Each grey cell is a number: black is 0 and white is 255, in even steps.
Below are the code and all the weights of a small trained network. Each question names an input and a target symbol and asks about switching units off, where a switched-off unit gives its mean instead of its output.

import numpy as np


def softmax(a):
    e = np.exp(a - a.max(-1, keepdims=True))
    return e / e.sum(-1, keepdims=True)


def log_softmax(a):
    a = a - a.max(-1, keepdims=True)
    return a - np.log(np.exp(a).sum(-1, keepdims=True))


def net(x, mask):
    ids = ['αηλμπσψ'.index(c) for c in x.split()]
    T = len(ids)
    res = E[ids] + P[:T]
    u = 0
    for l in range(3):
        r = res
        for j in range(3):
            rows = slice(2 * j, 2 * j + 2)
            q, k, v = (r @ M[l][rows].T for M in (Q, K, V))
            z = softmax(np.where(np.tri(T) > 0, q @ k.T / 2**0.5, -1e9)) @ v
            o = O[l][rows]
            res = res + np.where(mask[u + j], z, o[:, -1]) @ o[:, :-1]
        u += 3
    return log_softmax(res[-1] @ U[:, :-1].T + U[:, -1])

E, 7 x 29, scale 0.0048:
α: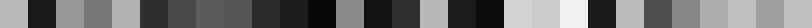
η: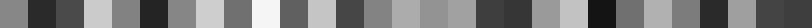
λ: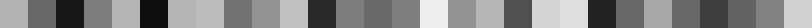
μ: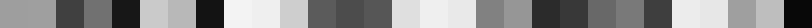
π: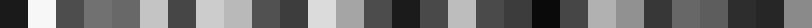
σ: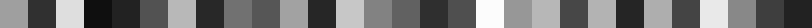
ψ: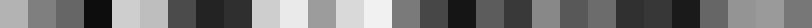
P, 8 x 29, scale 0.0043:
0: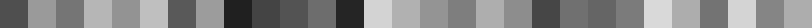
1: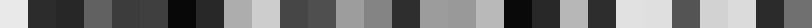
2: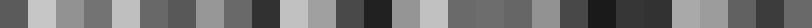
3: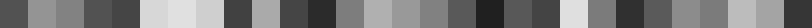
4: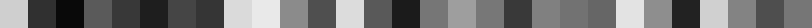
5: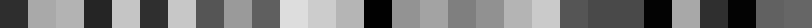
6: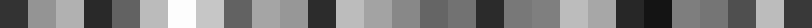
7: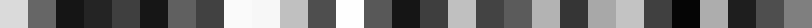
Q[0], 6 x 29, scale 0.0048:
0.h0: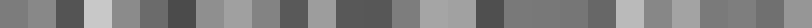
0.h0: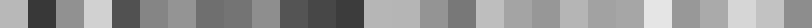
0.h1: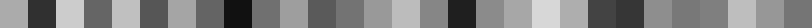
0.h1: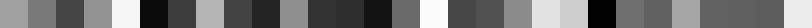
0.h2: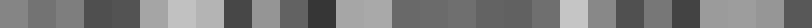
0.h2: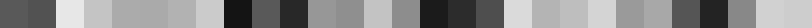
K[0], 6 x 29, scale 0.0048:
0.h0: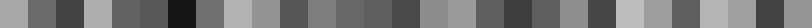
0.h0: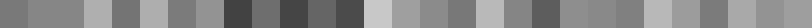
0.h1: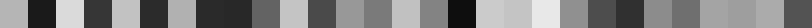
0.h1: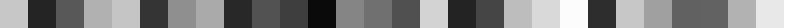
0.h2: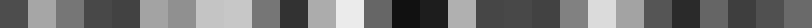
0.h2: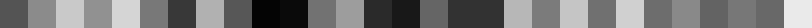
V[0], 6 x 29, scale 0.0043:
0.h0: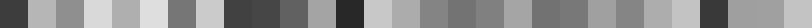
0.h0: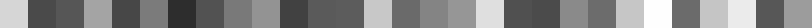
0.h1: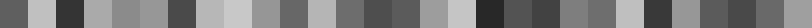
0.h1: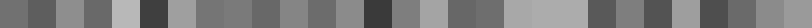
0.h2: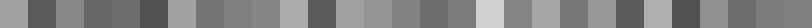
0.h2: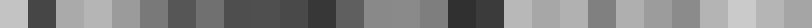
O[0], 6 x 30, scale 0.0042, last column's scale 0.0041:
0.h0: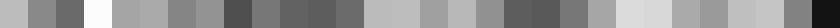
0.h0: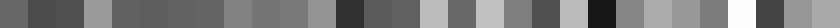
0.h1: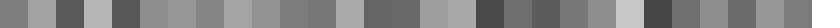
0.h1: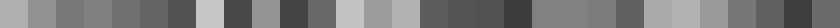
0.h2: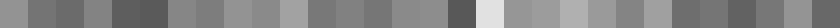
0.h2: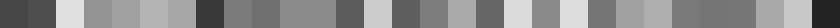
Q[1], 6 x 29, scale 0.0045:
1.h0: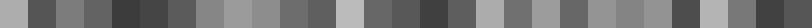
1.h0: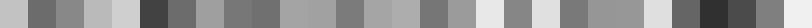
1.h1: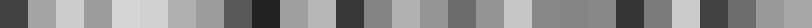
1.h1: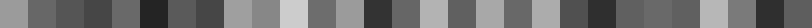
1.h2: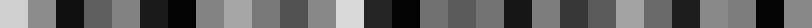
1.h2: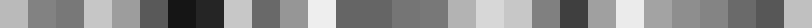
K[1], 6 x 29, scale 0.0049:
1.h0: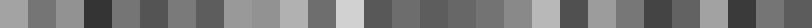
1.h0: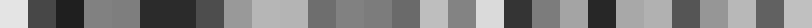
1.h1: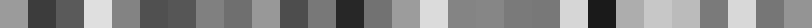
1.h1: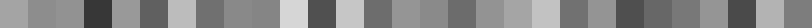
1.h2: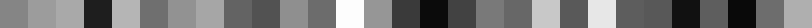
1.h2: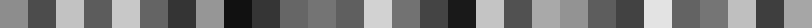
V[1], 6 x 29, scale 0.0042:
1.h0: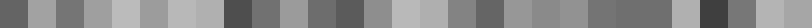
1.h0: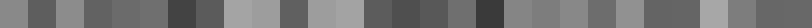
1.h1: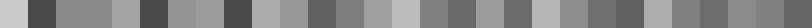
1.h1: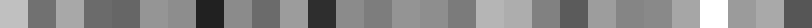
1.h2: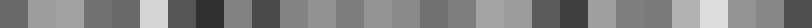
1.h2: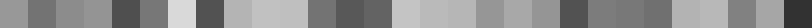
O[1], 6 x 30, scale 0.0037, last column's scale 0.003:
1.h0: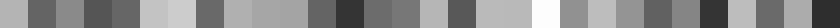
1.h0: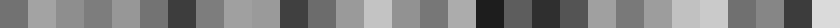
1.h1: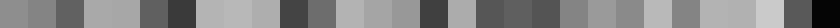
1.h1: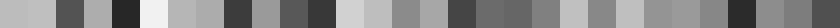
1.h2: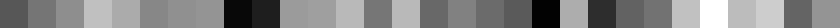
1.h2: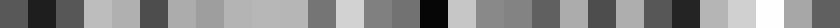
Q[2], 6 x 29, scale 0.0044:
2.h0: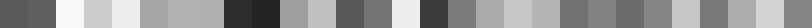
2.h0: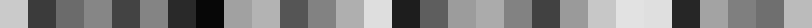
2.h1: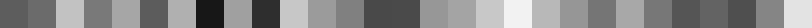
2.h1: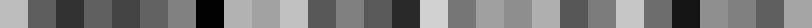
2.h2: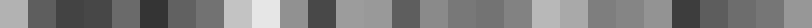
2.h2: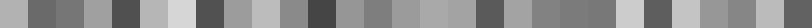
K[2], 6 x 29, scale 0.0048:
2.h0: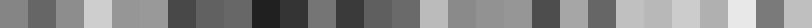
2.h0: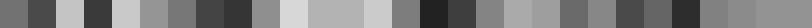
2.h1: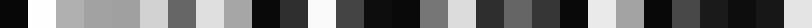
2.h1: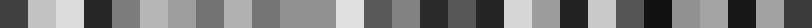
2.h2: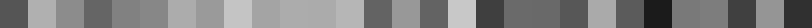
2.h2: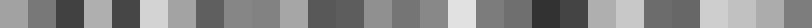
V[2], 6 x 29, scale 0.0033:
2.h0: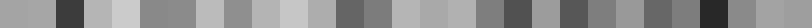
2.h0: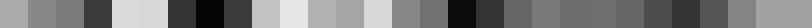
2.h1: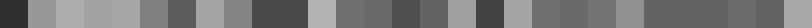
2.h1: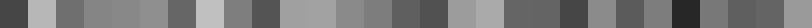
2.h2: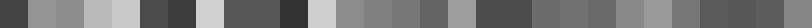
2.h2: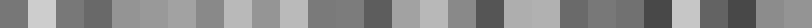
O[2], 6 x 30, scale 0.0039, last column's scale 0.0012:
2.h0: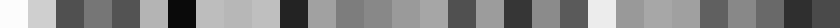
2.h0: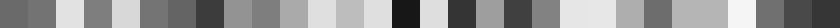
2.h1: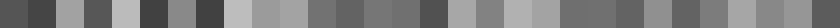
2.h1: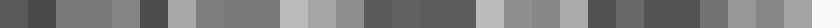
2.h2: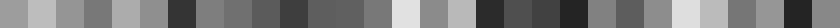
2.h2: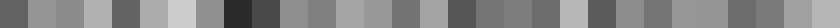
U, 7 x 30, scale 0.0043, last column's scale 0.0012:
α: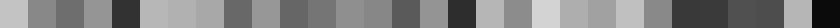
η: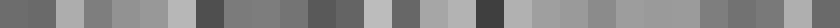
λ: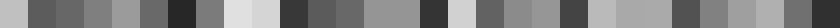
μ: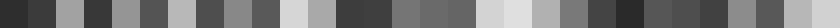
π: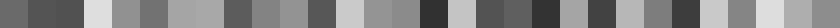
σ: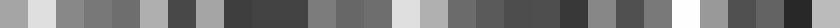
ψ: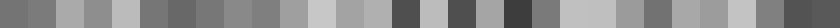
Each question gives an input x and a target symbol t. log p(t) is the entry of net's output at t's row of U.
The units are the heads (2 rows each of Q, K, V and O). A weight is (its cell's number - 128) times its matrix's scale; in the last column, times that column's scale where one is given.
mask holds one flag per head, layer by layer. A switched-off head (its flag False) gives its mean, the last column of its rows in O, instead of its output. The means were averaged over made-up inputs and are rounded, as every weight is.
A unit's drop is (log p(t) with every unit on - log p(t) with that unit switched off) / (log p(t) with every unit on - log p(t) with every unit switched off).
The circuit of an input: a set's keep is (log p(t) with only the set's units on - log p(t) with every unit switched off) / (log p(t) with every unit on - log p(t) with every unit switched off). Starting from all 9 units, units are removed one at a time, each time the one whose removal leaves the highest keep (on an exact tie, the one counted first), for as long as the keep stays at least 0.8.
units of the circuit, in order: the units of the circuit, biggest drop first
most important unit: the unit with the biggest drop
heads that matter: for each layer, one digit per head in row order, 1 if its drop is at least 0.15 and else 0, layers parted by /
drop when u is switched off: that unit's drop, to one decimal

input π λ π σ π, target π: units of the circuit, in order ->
(0.h1 2.h0 1.h2)
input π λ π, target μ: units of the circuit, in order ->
(2.h1 0.h1 1.h1)
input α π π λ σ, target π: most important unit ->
1.h0
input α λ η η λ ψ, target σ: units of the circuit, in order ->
(0.h1 1.h1 2.h2)
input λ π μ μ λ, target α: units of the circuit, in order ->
(1.h2 2.h2 1.h1)
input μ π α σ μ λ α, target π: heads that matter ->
010 / 001 / 000
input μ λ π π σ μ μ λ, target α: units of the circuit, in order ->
(1.h2 0.h0 2.h2 1.h1)
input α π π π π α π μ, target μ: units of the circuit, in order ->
(1.h1 2.h1)
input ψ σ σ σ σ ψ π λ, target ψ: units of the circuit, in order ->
(2.h0 0.h0)
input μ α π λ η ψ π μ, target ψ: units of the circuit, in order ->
(2.h0 0.h0)
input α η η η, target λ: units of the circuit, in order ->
(1.h1 1.h2 2.h0)
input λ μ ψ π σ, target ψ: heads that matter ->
000 / 000 / 100
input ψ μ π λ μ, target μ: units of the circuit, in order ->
(1.h1 0.h0 2.h1)
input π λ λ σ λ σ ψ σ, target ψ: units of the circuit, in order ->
(2.h0 1.h0)
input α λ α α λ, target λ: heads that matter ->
010 / 011 / 010
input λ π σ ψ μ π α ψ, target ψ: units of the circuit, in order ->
(2.h0)
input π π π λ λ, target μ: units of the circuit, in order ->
(1.h1 2.h1)
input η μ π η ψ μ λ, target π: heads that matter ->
000 / 001 / 000
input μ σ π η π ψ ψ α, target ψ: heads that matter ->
000 / 000 / 100
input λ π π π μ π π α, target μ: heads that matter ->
000 / 010 / 010
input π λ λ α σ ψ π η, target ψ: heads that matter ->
100 / 000 / 100
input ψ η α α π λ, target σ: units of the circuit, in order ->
(0.h1 2.h2)
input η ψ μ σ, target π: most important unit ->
1.h2
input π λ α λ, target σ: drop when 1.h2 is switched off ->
0.2
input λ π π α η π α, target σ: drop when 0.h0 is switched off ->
0.1
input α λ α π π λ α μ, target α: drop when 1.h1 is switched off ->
0.2
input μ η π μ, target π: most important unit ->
1.h2
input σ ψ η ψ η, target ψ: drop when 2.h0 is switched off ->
0.9
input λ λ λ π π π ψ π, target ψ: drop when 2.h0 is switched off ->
1.1
